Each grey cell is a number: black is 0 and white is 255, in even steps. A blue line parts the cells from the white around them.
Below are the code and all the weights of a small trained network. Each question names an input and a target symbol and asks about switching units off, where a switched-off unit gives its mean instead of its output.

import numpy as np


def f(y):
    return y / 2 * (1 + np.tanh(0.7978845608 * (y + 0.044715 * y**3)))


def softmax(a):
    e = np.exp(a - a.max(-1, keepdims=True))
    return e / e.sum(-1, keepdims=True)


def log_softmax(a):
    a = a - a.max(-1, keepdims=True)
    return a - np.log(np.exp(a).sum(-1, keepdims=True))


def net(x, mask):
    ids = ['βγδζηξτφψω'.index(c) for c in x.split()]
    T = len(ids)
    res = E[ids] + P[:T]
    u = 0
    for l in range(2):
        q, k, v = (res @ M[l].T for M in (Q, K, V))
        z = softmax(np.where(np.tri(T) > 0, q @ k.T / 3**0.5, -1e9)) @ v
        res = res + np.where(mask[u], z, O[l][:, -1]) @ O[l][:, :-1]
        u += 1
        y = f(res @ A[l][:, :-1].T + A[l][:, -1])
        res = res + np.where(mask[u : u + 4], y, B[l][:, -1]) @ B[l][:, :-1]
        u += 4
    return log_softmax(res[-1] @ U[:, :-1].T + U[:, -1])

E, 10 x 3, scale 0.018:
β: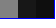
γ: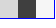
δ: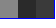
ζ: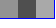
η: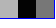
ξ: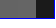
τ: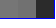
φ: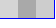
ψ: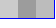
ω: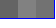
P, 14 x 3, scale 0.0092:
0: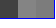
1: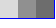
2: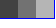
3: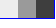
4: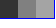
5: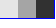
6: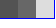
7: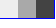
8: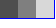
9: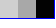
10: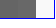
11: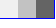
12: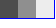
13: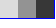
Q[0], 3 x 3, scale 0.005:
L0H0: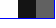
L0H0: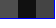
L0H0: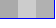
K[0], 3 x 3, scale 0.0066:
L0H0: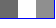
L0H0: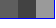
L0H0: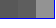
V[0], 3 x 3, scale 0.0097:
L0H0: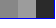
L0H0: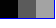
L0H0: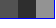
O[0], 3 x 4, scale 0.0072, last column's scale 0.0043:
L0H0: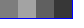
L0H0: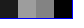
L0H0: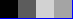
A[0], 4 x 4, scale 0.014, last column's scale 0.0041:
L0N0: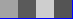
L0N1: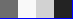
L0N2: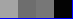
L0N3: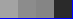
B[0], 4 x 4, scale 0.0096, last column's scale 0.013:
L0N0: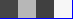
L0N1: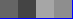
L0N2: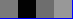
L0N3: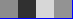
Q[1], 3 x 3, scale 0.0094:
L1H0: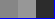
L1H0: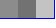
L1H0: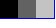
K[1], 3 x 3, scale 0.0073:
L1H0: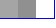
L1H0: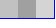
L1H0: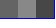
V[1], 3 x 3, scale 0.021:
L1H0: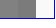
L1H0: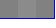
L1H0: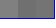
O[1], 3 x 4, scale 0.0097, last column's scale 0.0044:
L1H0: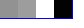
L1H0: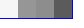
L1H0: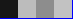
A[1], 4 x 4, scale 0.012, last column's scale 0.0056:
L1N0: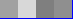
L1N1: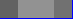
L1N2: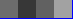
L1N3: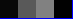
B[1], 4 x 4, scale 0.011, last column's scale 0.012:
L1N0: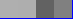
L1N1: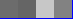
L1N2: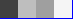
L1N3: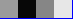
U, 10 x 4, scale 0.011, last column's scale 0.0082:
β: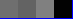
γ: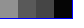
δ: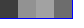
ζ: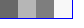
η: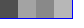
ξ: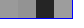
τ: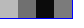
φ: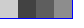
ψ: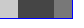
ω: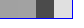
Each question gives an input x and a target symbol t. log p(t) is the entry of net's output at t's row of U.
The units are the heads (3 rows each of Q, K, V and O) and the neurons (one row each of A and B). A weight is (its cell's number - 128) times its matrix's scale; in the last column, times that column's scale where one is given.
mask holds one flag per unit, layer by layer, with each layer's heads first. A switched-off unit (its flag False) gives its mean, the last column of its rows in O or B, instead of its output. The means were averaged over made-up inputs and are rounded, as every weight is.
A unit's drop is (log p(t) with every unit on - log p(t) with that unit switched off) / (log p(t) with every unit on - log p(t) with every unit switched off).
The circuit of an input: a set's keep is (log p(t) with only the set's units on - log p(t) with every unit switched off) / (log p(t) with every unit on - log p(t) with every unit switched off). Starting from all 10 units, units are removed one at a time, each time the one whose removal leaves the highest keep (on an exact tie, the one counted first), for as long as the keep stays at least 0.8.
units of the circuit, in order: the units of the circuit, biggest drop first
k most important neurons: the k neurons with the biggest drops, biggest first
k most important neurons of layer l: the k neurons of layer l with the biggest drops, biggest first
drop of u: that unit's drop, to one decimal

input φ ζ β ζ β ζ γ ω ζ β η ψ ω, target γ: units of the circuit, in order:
L1N3; L1H0; L1N2
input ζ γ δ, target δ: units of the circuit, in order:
L1N2
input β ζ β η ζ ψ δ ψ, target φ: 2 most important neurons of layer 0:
L0N3; L0N2
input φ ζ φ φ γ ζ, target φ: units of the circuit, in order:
L1H0; L1N2
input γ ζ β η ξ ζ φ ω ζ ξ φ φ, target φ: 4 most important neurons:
L1N2; L0N3; L0N2; L0N1
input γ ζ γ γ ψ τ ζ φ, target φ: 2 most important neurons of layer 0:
L0N3; L0N2
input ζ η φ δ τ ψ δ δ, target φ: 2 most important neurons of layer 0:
L0N1; L0N3
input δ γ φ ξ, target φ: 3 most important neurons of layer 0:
L0N0; L0N1; L0N2
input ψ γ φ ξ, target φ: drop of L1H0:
1.1
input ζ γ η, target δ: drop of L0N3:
-0.1
